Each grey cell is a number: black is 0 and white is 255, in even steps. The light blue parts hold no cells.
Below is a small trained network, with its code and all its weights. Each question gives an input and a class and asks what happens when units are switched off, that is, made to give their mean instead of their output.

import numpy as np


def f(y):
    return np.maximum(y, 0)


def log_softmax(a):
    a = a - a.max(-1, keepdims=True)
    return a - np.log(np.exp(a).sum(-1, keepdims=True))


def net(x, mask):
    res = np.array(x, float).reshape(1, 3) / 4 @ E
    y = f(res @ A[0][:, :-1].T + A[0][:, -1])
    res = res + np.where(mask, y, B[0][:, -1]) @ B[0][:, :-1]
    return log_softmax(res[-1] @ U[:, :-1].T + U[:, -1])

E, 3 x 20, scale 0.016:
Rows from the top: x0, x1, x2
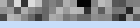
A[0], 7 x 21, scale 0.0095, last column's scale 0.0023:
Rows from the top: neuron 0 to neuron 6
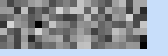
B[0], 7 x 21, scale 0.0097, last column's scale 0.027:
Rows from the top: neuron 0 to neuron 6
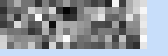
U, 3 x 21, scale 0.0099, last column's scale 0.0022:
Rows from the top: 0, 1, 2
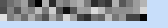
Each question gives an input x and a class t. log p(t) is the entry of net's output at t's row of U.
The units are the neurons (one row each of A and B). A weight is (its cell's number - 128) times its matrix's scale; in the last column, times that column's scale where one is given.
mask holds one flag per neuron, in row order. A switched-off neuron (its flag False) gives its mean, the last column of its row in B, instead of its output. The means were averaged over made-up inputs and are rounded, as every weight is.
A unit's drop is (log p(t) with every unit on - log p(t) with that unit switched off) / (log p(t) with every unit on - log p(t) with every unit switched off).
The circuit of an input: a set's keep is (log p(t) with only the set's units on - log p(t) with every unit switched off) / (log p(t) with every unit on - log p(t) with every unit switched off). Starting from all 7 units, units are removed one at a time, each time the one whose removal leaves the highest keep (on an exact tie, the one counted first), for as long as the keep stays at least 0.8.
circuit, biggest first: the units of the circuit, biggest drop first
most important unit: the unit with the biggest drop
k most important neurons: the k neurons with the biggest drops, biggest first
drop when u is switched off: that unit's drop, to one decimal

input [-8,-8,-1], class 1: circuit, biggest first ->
neuron 2
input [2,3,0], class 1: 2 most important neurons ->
neuron 5; neuron 3
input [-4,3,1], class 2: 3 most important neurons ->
neuron 2; neuron 5; neuron 6
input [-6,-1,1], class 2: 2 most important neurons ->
neuron 5; neuron 6
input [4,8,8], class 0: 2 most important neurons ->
neuron 3; neuron 2
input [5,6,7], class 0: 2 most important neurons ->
neuron 2; neuron 3
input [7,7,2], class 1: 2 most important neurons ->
neuron 5; neuron 6
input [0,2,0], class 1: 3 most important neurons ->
neuron 3; neuron 5; neuron 0
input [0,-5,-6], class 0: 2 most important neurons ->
neuron 1; neuron 0
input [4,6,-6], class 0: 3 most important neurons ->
neuron 2; neuron 4; neuron 0
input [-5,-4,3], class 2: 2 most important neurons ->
neuron 1; neuron 5
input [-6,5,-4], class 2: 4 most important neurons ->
neuron 5; neuron 6; neuron 2; neuron 3
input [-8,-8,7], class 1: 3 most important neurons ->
neuron 2; neuron 0; neuron 4
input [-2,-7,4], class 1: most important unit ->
neuron 2
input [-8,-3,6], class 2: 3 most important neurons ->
neuron 5; neuron 6; neuron 0
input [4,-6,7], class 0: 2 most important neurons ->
neuron 1; neuron 3
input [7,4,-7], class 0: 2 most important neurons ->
neuron 5; neuron 6
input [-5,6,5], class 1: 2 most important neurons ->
neuron 1; neuron 0
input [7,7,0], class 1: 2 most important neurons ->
neuron 5; neuron 6
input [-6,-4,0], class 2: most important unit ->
neuron 5
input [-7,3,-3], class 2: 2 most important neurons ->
neuron 5; neuron 6
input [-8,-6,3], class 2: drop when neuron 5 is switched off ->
1.0
